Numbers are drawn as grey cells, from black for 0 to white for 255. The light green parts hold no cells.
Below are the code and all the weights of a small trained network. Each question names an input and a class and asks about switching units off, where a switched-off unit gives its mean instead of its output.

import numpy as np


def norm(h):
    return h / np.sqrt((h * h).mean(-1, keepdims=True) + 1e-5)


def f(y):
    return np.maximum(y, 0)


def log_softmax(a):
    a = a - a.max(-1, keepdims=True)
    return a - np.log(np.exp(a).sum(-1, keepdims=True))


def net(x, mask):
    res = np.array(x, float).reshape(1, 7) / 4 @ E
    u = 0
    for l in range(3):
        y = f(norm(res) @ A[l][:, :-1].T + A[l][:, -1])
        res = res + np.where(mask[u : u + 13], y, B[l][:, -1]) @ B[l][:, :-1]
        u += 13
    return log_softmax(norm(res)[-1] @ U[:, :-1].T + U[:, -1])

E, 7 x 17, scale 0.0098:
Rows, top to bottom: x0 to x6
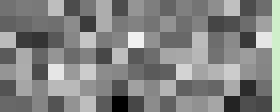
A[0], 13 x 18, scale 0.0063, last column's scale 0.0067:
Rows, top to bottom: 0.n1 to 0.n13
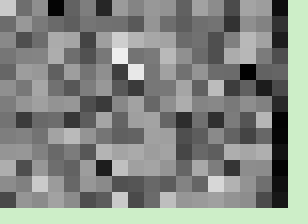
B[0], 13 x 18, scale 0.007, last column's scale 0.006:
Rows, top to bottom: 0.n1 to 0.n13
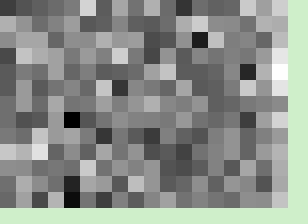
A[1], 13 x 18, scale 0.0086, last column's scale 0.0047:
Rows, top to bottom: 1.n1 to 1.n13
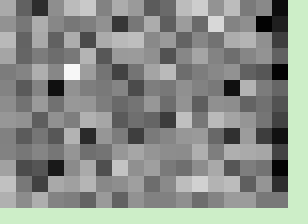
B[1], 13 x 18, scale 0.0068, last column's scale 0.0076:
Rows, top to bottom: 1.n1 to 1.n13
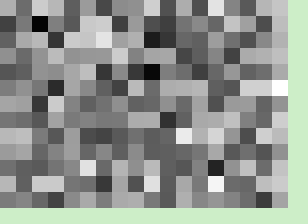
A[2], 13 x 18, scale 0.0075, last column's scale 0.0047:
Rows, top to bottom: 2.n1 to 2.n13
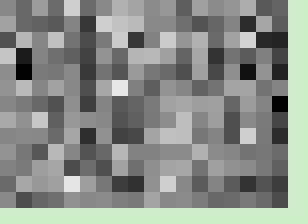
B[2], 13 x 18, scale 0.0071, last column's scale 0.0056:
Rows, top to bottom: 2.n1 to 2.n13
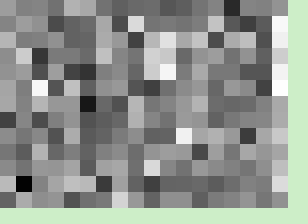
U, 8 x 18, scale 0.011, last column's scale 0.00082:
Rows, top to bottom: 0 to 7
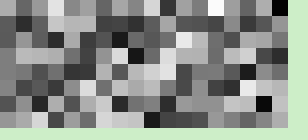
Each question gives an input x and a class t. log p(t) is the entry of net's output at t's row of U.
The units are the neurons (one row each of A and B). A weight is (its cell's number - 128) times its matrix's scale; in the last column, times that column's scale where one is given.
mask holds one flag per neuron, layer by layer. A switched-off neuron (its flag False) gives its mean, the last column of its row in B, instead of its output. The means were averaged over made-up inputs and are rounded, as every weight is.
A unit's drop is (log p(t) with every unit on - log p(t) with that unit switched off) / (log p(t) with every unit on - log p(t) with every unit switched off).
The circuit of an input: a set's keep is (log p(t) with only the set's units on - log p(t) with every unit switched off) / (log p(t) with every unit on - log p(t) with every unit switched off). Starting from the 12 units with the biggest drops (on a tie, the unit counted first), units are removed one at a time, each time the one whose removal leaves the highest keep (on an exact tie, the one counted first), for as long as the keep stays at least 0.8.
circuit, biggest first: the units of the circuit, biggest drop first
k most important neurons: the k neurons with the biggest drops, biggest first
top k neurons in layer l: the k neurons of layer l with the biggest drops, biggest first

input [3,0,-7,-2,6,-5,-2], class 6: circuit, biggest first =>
1.n2
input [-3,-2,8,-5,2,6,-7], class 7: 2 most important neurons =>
1.n3, 0.n10
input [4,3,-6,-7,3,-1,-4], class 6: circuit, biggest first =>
1.n2, 0.n12
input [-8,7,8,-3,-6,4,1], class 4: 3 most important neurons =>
0.n5, 0.n8, 2.n5
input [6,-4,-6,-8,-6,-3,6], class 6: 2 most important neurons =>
1.n2, 0.n12
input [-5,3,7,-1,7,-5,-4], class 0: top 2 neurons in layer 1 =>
1.n1, 1.n12
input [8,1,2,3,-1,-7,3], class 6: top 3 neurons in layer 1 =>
1.n8, 1.n9, 1.n12
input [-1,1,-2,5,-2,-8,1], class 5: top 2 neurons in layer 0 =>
0.n1, 0.n11
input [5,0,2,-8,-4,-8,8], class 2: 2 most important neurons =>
1.n6, 0.n6
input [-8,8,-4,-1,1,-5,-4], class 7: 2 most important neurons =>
0.n4, 1.n3
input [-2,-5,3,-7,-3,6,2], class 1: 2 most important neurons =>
1.n5, 2.n12
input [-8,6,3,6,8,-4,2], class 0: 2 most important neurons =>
1.n1, 1.n12
